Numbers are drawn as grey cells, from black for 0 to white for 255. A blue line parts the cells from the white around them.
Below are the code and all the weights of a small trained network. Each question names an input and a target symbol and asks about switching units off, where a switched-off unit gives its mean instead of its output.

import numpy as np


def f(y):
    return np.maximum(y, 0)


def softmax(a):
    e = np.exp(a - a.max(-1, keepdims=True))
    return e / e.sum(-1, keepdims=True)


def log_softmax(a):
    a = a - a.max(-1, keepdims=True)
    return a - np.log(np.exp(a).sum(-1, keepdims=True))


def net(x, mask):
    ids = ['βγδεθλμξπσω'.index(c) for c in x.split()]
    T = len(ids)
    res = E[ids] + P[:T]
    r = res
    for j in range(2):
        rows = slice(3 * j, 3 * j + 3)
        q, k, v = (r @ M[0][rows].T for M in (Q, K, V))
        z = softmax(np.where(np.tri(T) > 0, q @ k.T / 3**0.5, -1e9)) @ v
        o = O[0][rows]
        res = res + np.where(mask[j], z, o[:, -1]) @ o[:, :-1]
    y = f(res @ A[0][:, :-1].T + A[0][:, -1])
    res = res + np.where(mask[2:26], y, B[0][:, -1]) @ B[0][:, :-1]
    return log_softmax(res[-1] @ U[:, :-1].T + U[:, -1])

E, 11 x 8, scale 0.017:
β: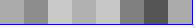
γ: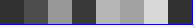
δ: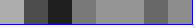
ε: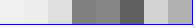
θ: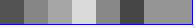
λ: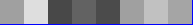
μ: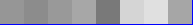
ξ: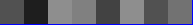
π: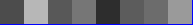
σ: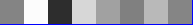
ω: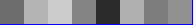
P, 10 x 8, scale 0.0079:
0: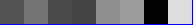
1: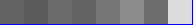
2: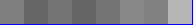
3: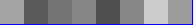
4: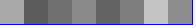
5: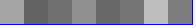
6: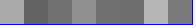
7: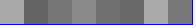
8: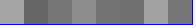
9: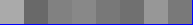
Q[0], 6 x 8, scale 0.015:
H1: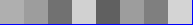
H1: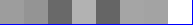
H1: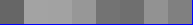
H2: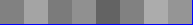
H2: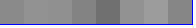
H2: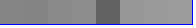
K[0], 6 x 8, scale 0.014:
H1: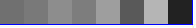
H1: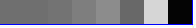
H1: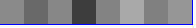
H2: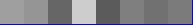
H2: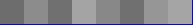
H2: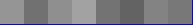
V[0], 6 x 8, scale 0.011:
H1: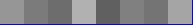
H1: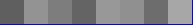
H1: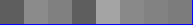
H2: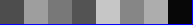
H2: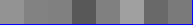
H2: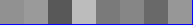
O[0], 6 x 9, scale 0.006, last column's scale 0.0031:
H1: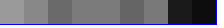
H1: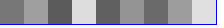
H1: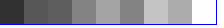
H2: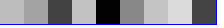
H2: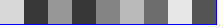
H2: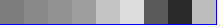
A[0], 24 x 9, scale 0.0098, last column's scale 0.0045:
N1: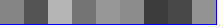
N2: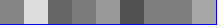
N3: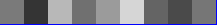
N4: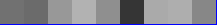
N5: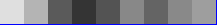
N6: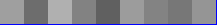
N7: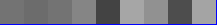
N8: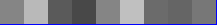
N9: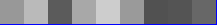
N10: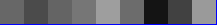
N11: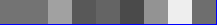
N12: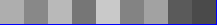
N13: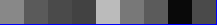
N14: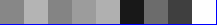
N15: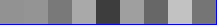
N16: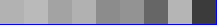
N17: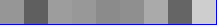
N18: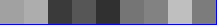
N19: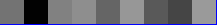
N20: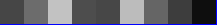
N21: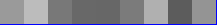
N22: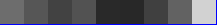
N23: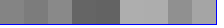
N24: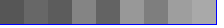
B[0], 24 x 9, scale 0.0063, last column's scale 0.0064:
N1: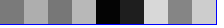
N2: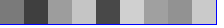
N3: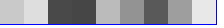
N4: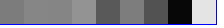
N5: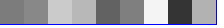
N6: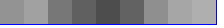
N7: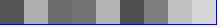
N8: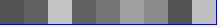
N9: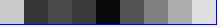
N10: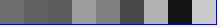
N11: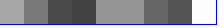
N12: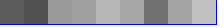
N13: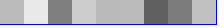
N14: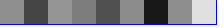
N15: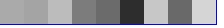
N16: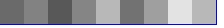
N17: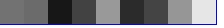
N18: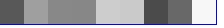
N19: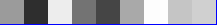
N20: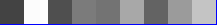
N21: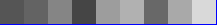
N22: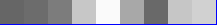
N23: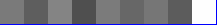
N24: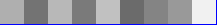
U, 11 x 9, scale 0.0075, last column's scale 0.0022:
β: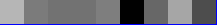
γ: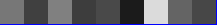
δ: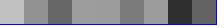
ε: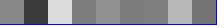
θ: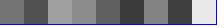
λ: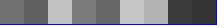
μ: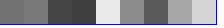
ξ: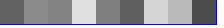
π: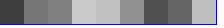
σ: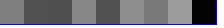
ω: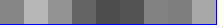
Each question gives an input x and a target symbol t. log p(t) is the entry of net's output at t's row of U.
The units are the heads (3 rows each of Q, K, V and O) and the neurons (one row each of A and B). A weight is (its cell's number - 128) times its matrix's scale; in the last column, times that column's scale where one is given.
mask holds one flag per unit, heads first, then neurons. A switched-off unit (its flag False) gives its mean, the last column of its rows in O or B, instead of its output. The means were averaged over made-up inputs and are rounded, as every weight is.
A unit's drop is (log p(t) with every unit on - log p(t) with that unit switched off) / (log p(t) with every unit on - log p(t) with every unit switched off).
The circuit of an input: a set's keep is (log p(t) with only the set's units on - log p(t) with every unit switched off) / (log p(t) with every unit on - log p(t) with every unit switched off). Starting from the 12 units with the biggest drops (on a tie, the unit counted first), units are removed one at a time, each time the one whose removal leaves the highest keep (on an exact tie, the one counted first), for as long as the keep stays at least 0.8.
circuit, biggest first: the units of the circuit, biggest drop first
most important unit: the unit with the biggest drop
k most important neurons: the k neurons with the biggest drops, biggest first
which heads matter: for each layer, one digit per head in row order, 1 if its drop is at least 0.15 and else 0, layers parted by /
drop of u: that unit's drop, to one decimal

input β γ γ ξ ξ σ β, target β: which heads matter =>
01
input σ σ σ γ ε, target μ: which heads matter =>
10
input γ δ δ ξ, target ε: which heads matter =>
01
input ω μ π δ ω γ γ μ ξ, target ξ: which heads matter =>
10
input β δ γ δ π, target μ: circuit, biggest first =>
N1; H2
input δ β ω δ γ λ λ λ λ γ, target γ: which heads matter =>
01
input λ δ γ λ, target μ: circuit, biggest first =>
N18
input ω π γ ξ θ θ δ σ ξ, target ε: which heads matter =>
01
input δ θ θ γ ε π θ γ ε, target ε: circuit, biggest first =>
N12; N21
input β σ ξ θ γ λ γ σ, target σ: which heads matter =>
01
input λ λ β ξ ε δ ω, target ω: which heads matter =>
10
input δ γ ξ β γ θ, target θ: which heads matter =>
00
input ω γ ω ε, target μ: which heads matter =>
11
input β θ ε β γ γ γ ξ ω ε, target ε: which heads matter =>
01
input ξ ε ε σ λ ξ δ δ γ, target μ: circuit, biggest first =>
N3
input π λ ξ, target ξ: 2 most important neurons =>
N19; N1
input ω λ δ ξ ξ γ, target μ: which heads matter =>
00
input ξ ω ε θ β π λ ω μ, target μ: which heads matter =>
00
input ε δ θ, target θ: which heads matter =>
01
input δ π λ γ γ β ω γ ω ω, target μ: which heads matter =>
11
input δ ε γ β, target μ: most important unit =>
H1
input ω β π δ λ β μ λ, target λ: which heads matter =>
00
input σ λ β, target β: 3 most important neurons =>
N1; N9; N3
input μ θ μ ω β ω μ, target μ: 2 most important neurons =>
N3; N17
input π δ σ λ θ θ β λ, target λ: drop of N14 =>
0.0
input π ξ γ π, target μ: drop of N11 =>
0.2
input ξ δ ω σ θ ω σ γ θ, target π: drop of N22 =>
-0.2
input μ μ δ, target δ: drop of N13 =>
0.6
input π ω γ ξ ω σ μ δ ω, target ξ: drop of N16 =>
0.1
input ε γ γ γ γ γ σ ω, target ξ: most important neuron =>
N11
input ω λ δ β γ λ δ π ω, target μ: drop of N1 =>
0.0
